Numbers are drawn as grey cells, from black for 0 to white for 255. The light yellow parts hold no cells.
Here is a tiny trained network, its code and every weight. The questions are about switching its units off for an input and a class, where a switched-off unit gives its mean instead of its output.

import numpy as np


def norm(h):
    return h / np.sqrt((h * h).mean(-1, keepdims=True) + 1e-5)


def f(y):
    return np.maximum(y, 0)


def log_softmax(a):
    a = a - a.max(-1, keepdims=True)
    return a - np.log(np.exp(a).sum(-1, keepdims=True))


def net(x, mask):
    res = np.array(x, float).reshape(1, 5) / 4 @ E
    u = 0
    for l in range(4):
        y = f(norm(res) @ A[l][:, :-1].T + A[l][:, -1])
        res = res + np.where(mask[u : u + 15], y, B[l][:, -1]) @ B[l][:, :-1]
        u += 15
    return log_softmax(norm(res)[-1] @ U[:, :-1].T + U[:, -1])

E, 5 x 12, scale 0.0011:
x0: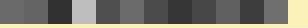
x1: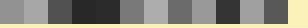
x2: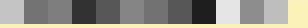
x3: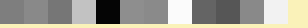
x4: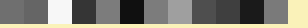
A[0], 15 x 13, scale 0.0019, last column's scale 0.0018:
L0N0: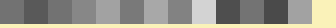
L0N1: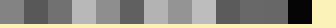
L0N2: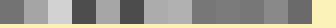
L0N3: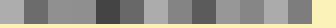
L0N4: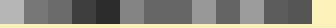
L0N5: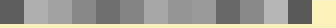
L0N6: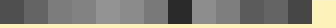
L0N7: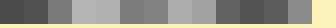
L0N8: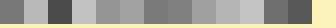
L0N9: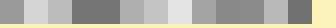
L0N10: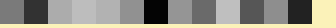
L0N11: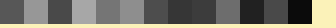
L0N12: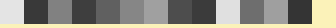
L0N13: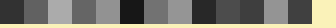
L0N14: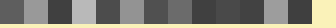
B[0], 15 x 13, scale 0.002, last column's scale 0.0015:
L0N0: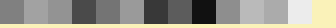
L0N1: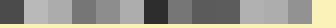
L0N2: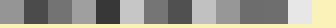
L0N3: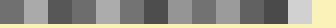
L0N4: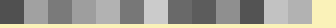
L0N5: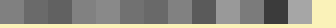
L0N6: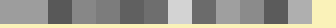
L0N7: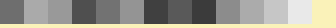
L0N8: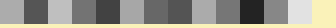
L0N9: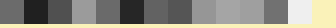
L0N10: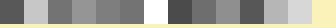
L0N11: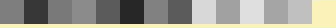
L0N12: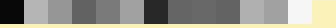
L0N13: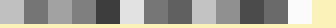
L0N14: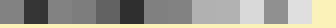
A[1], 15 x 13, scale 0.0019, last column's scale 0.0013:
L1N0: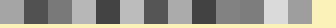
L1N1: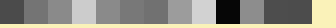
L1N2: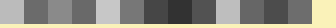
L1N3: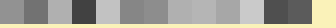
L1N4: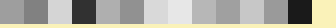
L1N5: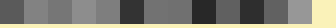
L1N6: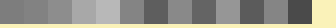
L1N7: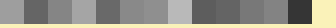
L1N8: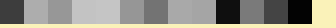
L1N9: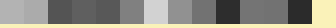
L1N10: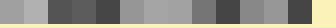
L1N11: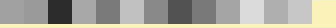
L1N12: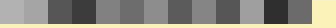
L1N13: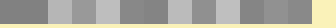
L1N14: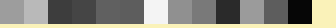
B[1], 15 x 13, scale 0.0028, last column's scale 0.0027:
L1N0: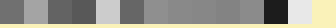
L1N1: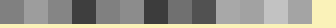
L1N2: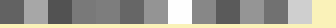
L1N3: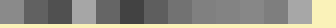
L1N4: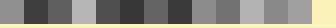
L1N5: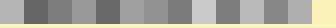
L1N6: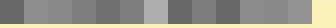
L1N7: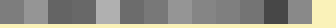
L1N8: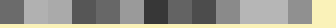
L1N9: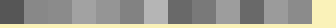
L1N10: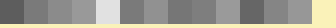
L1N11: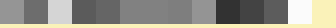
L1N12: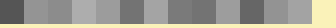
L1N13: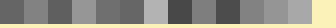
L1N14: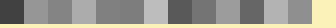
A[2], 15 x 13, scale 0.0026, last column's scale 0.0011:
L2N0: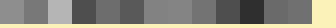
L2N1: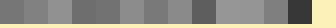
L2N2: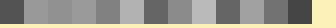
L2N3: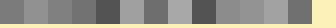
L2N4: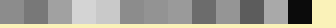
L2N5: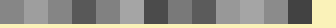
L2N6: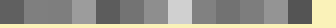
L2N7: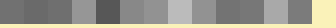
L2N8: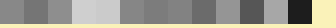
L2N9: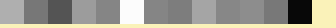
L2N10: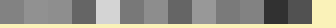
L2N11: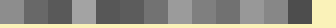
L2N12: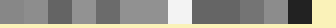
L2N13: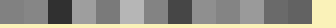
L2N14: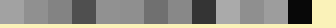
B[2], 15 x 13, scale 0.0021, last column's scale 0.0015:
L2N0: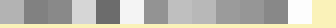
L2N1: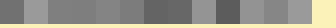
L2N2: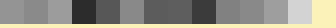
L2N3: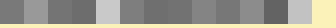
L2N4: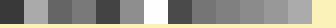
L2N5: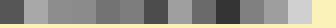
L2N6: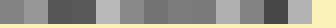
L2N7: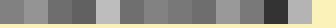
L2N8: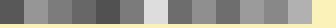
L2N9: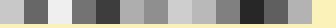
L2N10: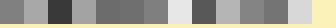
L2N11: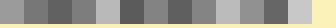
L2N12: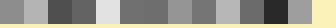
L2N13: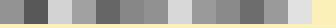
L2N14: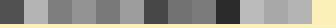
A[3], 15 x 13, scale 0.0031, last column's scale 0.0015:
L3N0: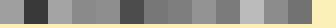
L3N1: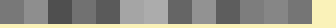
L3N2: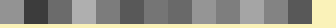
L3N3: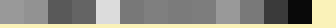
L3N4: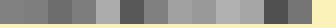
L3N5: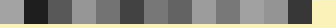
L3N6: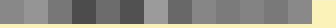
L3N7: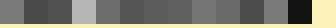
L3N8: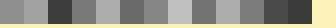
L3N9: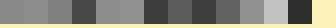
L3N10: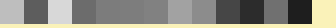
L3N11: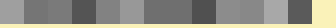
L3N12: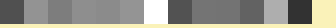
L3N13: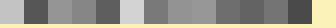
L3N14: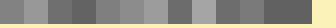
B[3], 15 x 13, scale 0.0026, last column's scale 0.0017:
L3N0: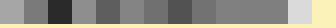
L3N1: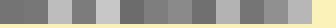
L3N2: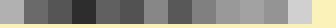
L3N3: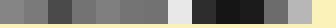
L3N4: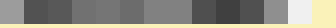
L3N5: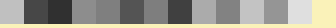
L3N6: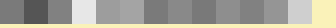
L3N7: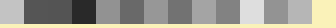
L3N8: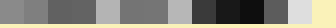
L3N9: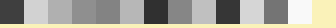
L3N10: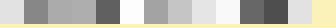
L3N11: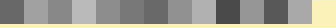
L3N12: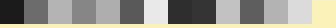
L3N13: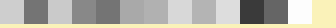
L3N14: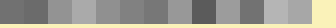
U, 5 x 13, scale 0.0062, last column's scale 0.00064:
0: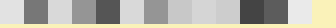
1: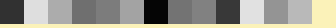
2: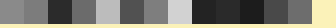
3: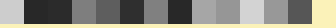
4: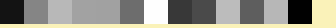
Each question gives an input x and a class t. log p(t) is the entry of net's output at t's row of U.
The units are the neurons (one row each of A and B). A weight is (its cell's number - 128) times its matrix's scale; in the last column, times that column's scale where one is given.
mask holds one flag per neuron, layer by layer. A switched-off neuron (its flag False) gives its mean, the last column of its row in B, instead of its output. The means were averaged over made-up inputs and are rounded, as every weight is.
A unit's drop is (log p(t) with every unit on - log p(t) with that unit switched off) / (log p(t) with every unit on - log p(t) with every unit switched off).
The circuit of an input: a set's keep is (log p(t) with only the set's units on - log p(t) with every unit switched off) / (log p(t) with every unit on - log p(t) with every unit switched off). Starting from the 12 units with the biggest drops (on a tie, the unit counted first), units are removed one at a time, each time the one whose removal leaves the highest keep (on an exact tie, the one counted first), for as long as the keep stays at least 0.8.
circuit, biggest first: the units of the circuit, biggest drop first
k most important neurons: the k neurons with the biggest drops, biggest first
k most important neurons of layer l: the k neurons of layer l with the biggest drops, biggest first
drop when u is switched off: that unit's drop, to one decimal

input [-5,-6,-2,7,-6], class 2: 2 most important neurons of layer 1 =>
L1N0, L1N5
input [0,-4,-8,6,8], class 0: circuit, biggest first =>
L3N10
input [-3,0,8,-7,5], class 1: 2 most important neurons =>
L0N12, L1N0
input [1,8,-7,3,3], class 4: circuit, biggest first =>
L1N14, L1N9, L3N12
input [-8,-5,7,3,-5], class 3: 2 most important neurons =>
L1N4, L0N9
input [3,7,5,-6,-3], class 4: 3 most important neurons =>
L1N0, L0N4, L1N12
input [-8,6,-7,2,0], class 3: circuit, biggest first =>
L1N4, L0N9, L1N3
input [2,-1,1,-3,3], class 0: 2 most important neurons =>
L0N13, L1N0
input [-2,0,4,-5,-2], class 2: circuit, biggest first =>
L1N2, L3N8
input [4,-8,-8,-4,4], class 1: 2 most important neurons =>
L1N8, L1N1
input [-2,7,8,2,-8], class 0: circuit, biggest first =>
L2N9, L1N11, L3N13
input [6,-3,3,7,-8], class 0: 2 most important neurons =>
L2N9, L1N2
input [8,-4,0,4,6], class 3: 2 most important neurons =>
L0N14, L1N11
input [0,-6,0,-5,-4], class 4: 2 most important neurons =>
L1N0, L0N10
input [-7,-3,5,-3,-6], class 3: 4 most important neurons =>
L1N4, L1N3, L0N13, L0N2
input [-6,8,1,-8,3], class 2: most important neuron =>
L2N10
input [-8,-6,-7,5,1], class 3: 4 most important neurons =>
L0N9, L1N4, L0N12, L1N13
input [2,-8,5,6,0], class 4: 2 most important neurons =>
L1N2, L0N10
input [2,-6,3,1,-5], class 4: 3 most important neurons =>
L0N10, L0N13, L0N2
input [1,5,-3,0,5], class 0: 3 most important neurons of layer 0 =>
L0N13, L0N10, L0N2
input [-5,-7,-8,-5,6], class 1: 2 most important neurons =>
L1N11, L1N8
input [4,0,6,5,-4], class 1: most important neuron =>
L1N2
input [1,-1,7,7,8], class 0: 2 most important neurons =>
L0N13, L2N0
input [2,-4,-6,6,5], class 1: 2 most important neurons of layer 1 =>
L1N11, L1N1
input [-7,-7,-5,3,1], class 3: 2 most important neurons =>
L1N4, L0N9
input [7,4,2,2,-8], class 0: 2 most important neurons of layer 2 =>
L2N9, L2N13
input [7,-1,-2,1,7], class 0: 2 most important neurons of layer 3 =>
L3N10, L3N13
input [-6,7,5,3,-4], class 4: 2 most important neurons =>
L0N4, L0N14
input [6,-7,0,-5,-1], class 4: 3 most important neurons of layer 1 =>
L1N0, L1N4, L1N3
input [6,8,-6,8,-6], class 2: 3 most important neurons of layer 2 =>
L2N12, L2N7, L2N6
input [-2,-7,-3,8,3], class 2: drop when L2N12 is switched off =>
0.1
